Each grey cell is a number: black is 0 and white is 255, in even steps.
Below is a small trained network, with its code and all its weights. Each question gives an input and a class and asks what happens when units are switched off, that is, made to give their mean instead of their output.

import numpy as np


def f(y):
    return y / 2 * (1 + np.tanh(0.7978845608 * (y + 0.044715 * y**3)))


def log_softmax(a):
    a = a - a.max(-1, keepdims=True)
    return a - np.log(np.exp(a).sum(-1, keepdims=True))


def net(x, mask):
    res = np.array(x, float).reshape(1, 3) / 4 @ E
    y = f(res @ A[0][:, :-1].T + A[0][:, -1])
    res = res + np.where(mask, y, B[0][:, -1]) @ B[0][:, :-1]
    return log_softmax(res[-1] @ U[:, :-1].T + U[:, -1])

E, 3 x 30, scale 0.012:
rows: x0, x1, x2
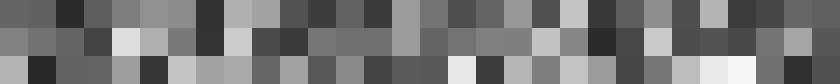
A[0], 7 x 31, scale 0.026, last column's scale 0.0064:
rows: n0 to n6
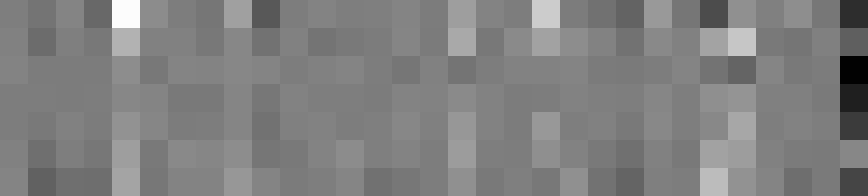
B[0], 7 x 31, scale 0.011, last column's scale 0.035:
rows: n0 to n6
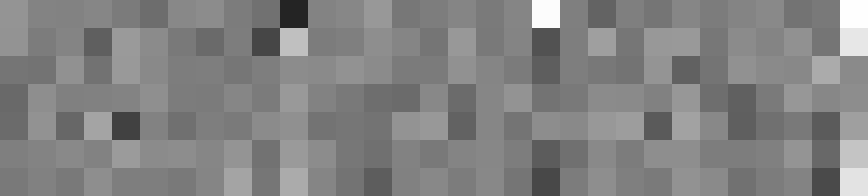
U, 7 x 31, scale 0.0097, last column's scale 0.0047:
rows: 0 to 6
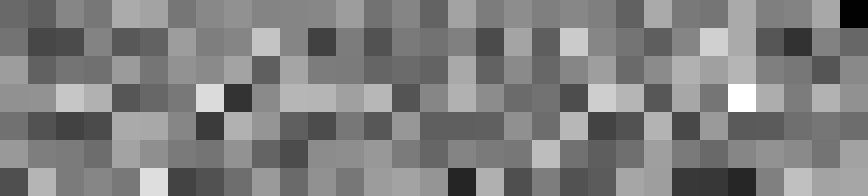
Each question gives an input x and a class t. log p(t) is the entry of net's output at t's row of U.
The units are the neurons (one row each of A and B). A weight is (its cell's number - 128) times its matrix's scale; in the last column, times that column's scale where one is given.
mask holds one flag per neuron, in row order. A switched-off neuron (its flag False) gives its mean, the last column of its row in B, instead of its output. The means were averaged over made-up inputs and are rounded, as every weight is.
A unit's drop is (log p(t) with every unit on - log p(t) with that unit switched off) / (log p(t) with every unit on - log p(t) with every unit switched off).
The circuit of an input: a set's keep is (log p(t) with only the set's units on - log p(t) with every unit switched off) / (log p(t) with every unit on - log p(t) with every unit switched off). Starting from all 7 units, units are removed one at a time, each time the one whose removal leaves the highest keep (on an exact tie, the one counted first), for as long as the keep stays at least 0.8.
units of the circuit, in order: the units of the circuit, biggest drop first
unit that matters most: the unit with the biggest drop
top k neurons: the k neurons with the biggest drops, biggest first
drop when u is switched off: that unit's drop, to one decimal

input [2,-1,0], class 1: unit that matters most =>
n0
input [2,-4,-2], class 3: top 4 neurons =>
[n0 n6 n4 n3]
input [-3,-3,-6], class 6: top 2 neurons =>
[n1 n0]
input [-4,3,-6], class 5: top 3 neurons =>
[n0 n4 n6]
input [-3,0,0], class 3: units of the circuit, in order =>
[n0 n6]
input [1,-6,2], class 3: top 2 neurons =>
[n6 n1]
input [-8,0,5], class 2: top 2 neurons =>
[n1 n5]
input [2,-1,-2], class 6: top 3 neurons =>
[n0 n1 n6]
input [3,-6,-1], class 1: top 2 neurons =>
[n1 n0]
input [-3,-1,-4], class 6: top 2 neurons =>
[n1 n0]
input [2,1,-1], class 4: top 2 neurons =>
[n0 n4]
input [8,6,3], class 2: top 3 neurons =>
[n6 n1 n5]
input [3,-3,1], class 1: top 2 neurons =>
[n1 n5]
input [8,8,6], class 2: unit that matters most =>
n6
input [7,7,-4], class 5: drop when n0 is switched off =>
0.7
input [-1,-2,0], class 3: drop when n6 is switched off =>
0.2
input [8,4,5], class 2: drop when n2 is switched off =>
0.0
